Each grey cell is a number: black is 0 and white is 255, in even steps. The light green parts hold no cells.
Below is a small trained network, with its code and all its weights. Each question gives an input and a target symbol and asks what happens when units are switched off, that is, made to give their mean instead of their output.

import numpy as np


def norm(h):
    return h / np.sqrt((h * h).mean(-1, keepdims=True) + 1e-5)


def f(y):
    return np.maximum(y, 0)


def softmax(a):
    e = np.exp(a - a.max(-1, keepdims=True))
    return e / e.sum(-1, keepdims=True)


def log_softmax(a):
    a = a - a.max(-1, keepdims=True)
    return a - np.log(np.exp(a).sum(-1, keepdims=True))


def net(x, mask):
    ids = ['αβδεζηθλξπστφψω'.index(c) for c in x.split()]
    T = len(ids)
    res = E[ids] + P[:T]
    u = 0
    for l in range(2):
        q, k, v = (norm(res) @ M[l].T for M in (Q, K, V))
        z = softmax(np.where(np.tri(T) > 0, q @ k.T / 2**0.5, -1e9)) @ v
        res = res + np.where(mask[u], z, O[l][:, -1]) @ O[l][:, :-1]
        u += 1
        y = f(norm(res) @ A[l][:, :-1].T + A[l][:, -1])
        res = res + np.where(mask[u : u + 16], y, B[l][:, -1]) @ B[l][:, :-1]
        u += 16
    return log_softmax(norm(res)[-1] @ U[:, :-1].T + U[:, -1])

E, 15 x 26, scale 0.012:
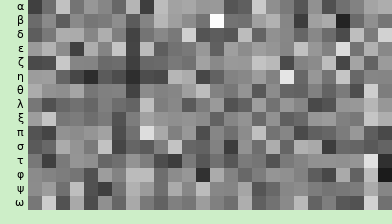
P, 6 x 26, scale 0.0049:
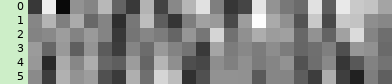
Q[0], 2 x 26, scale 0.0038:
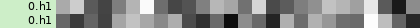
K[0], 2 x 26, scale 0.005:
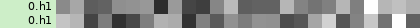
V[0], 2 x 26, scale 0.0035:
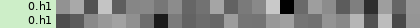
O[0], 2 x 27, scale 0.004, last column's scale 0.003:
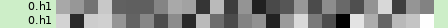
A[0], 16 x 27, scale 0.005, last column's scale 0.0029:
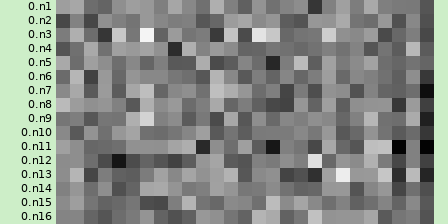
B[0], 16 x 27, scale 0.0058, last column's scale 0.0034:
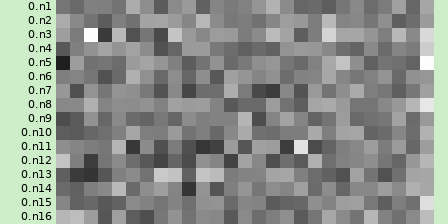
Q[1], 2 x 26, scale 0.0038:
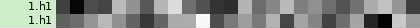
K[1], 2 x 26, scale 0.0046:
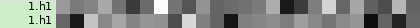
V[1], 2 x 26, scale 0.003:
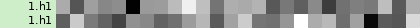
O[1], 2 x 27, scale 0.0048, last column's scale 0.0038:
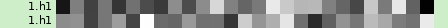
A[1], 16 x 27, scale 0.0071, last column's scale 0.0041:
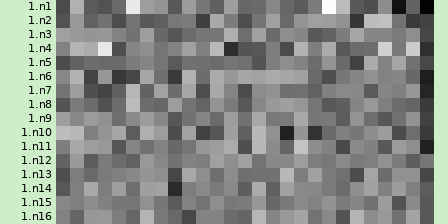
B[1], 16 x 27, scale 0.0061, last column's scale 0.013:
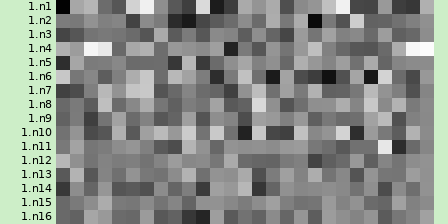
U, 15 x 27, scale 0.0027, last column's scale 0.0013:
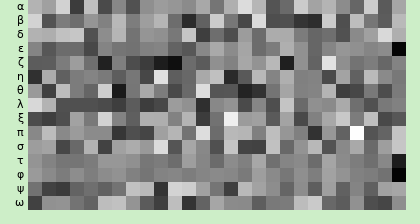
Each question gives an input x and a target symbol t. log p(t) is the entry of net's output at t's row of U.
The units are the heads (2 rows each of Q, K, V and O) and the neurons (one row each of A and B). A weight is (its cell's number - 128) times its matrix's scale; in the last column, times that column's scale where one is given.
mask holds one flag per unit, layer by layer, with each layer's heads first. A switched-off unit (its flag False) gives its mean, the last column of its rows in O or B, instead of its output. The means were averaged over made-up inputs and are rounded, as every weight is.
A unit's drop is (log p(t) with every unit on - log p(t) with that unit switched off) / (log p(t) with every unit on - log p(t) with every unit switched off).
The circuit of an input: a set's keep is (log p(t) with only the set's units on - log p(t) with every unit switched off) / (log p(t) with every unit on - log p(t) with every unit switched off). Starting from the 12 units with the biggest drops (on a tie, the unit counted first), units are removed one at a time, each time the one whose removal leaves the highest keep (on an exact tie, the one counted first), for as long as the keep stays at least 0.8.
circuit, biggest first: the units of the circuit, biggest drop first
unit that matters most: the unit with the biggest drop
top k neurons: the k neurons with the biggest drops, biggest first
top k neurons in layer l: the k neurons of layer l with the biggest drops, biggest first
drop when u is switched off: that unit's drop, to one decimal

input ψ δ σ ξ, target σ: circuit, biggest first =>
1.n10, 1.h1, 1.n4
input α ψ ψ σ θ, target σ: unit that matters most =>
1.n10
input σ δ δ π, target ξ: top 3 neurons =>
1.n8, 1.n4, 1.n1
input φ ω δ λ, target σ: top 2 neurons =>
0.n11, 1.n10
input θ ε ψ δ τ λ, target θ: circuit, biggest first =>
1.h1, 1.n4
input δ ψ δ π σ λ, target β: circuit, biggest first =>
1.h1, 1.n4, 1.n1
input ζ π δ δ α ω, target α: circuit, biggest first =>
0.h1, 0.n3, 1.n4, 1.n1
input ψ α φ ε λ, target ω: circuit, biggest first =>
0.h1, 1.n1
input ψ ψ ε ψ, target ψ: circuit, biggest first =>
0.h1, 0.n13, 1.n4
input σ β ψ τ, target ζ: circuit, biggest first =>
1.h1, 1.n2, 0.h1
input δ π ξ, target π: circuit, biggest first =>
1.n11, 1.h1, 0.h1, 1.n4
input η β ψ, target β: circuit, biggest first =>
1.n6, 1.h1
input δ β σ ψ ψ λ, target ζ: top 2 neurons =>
1.n2, 0.n11
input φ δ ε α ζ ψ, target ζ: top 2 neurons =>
1.n16, 1.n4
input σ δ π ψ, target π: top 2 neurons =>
1.n11, 1.n4
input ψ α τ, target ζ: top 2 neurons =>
1.n2, 1.n4
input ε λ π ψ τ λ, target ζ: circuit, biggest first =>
0.h1, 1.h1, 1.n2, 0.n11
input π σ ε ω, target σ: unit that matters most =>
1.h1
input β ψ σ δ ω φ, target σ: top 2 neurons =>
1.n10, 0.n11
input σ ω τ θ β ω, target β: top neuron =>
1.n6
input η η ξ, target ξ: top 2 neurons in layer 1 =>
1.n7, 1.n4
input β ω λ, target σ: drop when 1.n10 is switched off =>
0.3
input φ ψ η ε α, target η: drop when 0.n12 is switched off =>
0.0
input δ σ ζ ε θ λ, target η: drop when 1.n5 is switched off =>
0.2
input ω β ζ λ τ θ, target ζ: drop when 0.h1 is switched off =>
1.1
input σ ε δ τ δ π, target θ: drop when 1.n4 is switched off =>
0.2
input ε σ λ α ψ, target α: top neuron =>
0.n3
